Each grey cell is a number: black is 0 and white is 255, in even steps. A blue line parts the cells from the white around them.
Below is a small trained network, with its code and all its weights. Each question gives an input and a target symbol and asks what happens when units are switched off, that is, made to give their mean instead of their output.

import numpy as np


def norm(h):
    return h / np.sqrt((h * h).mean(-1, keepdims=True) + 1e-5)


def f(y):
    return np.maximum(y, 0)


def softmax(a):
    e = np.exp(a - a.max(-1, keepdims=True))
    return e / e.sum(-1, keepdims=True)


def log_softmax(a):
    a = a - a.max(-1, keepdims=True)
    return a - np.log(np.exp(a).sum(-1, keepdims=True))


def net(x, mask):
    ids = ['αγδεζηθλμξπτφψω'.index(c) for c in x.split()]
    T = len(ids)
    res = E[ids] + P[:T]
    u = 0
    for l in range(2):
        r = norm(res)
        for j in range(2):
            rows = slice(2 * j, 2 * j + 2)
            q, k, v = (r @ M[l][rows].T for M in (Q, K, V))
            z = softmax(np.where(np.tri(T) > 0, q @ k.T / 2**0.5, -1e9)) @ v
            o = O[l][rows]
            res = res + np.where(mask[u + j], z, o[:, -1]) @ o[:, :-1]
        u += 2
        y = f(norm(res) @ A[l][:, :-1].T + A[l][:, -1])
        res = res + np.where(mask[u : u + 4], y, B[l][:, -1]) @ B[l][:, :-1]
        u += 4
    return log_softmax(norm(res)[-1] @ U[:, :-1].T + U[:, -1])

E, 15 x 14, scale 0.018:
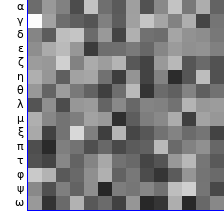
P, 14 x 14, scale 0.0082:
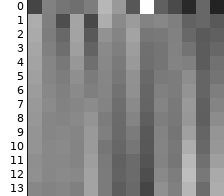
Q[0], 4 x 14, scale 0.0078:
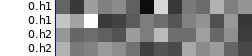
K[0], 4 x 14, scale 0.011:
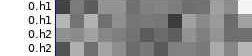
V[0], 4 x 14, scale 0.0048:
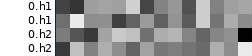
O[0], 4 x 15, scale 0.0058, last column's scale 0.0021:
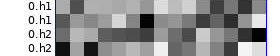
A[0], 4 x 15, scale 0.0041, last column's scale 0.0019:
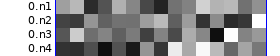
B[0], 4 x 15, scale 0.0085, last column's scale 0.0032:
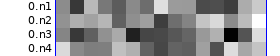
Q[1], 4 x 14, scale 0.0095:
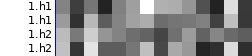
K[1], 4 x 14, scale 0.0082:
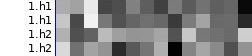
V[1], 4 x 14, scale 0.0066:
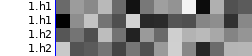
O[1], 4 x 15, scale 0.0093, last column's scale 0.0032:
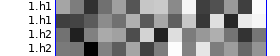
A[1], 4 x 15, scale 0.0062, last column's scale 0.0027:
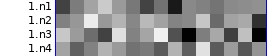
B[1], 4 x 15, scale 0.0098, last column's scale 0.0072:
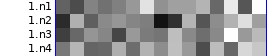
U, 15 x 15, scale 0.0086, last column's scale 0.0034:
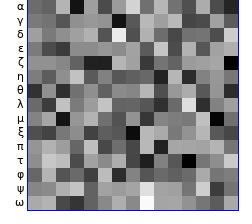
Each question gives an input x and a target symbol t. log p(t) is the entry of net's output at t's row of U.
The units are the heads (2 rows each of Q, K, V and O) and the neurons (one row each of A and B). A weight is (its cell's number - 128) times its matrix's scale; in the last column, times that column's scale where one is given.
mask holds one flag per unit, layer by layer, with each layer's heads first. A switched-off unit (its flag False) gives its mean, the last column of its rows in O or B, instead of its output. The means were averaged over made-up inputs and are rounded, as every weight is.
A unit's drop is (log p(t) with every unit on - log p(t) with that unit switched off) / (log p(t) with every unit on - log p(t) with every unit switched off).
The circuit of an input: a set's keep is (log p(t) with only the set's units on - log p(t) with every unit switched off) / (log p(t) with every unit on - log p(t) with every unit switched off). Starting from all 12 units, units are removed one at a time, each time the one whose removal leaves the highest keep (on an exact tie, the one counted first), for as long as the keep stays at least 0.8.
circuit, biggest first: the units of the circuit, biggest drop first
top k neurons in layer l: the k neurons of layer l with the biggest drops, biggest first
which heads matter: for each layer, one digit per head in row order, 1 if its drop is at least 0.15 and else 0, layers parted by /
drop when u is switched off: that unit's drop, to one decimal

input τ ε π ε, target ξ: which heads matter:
11 / 01
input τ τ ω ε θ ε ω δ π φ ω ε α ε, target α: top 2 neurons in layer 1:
1.n1, 1.n3
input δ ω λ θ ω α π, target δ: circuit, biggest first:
0.h1, 1.h2, 1.h1
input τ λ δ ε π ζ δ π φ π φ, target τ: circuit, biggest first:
0.h2, 1.h2
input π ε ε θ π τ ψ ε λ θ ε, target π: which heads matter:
10 / 10
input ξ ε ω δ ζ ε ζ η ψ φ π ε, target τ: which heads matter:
01 / 11
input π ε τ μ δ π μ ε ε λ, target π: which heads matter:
10 / 10
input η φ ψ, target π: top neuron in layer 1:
1.n4
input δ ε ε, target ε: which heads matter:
11 / 10
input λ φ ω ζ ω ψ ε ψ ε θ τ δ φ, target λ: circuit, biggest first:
1.h1, 0.n4
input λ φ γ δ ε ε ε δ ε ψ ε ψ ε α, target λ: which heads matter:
01 / 10
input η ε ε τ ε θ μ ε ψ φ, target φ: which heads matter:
00 / 01
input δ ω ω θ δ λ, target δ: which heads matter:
10 / 01
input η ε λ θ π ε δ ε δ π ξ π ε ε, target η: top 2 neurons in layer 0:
0.n4, 0.n1
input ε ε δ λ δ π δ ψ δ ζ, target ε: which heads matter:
11 / 10
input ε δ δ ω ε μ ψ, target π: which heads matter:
00 / 10
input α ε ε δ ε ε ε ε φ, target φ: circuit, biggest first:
0.h2, 1.h2, 1.n3
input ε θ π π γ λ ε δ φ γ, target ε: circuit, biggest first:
0.h1, 1.h1
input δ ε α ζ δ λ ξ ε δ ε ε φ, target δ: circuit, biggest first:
1.h2
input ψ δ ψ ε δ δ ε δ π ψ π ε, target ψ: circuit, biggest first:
0.h1, 1.n1, 1.h1
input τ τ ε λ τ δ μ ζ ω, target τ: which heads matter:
11 / 11
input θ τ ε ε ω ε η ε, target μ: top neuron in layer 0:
0.n3
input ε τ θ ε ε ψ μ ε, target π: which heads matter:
01 / 10
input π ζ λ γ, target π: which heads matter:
11 / 10
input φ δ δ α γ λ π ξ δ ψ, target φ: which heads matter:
01 / 01
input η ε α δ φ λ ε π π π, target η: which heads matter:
11 / 10
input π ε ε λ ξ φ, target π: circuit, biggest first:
0.h1, 1.h1, 0.n4
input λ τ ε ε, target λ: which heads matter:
01 / 10
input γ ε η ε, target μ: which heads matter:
11 / 10
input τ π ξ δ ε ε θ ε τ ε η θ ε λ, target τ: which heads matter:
10 / 11
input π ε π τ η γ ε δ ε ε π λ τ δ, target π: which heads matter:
10 / 10
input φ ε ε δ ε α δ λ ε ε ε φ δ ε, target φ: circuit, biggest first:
0.h2, 0.n1, 1.h2
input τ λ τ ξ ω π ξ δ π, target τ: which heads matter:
11 / 11
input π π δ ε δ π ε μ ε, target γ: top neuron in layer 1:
1.n3
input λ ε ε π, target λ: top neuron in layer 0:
0.n4
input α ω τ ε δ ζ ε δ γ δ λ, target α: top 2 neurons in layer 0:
0.n1, 0.n2
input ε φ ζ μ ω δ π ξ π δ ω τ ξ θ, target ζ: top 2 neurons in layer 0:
0.n2, 0.n4
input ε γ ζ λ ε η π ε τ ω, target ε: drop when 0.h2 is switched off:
0.2
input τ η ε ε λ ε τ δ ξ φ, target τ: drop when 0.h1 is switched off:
0.5
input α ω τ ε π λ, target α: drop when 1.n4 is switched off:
0.0
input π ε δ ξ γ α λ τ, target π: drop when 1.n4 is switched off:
0.1
